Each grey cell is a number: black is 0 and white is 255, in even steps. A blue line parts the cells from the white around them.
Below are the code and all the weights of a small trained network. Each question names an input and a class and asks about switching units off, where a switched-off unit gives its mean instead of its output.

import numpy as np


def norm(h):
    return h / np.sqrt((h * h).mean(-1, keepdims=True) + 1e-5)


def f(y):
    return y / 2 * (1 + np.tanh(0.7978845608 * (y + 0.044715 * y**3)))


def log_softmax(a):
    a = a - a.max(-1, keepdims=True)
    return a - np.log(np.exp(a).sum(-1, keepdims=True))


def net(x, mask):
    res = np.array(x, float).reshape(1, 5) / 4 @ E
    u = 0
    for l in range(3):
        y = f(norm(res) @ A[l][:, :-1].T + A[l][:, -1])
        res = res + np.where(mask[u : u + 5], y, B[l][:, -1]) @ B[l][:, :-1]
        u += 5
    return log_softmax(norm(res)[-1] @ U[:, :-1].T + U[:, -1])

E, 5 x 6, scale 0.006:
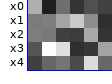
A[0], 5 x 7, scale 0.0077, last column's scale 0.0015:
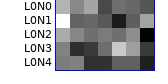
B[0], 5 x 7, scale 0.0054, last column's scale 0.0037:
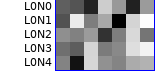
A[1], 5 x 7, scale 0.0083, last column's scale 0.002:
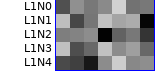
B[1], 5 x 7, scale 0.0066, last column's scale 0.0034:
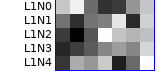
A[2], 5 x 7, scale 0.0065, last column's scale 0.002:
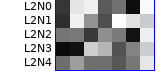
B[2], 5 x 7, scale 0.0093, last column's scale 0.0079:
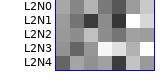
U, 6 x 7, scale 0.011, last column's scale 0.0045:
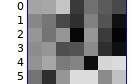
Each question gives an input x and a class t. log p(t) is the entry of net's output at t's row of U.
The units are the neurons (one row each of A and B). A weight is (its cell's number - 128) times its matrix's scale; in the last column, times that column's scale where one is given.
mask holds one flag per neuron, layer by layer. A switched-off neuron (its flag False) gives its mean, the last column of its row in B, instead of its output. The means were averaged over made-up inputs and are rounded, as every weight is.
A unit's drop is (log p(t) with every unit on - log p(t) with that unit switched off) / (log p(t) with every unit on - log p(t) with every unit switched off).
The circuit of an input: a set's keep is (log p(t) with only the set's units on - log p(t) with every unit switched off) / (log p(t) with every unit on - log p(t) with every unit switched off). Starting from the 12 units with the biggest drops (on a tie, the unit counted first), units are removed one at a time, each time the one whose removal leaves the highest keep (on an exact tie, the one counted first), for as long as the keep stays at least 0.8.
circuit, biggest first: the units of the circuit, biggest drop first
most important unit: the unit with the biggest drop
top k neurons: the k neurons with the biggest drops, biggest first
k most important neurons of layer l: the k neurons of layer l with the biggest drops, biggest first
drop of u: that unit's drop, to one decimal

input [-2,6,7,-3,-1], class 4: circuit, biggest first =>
L1N0, L2N3
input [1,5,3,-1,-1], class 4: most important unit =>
L1N2
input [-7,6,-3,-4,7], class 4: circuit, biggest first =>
L1N0, L2N1
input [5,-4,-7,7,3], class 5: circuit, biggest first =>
L1N2, L2N3
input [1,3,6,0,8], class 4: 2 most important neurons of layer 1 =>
L1N0, L1N1
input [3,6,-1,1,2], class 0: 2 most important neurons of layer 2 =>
L2N1, L2N3
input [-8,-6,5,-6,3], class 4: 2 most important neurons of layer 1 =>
L1N0, L1N2
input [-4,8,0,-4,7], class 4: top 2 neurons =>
L1N0, L0N4
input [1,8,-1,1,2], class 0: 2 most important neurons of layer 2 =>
L2N1, L2N3
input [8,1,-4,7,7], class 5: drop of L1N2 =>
0.1
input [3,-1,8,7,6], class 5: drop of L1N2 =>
1.8
